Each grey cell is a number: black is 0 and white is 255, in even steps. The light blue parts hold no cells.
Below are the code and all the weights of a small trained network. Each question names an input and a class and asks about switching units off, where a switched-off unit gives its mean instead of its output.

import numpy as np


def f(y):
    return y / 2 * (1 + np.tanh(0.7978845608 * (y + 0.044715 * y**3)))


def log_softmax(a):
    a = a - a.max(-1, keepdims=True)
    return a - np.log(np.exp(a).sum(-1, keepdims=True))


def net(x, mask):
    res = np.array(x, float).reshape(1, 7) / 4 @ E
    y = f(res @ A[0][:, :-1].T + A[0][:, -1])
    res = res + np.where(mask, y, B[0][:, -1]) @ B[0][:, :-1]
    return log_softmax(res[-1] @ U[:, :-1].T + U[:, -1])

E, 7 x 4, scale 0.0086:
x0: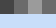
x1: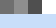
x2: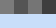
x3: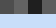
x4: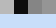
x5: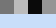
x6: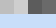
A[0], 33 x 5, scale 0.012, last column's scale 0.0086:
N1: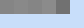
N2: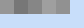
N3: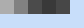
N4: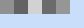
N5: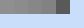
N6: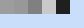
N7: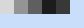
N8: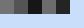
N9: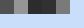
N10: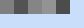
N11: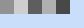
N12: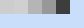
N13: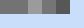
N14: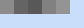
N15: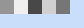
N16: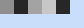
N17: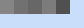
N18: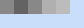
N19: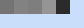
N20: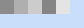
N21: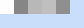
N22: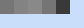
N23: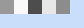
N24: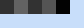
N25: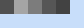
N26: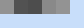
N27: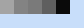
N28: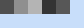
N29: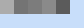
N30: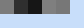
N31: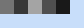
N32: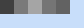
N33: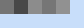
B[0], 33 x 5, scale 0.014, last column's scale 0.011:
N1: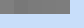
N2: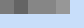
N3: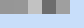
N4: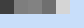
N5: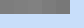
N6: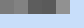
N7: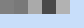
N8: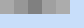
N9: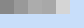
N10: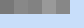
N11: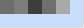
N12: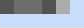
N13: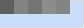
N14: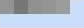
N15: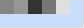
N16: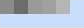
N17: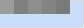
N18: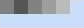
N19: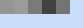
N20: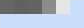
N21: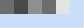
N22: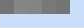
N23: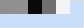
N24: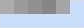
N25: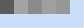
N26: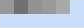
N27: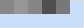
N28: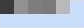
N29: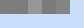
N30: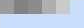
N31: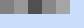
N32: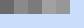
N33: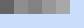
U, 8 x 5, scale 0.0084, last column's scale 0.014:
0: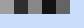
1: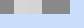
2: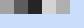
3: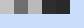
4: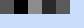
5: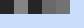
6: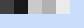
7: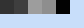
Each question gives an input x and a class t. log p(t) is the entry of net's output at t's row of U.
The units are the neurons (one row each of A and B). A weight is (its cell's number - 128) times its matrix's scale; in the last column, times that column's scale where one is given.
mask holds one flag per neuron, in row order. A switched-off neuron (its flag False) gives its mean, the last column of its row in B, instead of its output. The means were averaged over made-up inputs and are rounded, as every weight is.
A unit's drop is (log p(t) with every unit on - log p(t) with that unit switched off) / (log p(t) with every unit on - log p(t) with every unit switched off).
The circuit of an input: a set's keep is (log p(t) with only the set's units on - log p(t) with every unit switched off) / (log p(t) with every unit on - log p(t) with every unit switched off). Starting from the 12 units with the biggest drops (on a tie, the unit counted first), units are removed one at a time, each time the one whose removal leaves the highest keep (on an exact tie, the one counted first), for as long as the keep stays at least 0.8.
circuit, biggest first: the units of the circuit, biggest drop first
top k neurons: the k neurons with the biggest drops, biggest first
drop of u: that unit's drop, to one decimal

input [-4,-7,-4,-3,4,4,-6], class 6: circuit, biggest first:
[N23]
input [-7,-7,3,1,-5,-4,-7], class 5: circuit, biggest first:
[N31, N28]
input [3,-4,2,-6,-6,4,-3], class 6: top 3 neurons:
[N23, N15, N11]
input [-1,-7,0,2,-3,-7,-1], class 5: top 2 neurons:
[N31, N28]
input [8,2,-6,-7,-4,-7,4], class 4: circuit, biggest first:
[N12, N21, N9]
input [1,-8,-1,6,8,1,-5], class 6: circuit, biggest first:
[N23, N33]
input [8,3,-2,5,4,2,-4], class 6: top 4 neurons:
[N23, N15, N11, N31]
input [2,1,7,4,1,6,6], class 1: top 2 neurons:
[N3, N9]
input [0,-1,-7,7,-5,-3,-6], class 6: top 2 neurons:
[N23, N15]
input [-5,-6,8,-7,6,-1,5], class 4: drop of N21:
0.2
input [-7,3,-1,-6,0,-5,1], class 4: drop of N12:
0.1
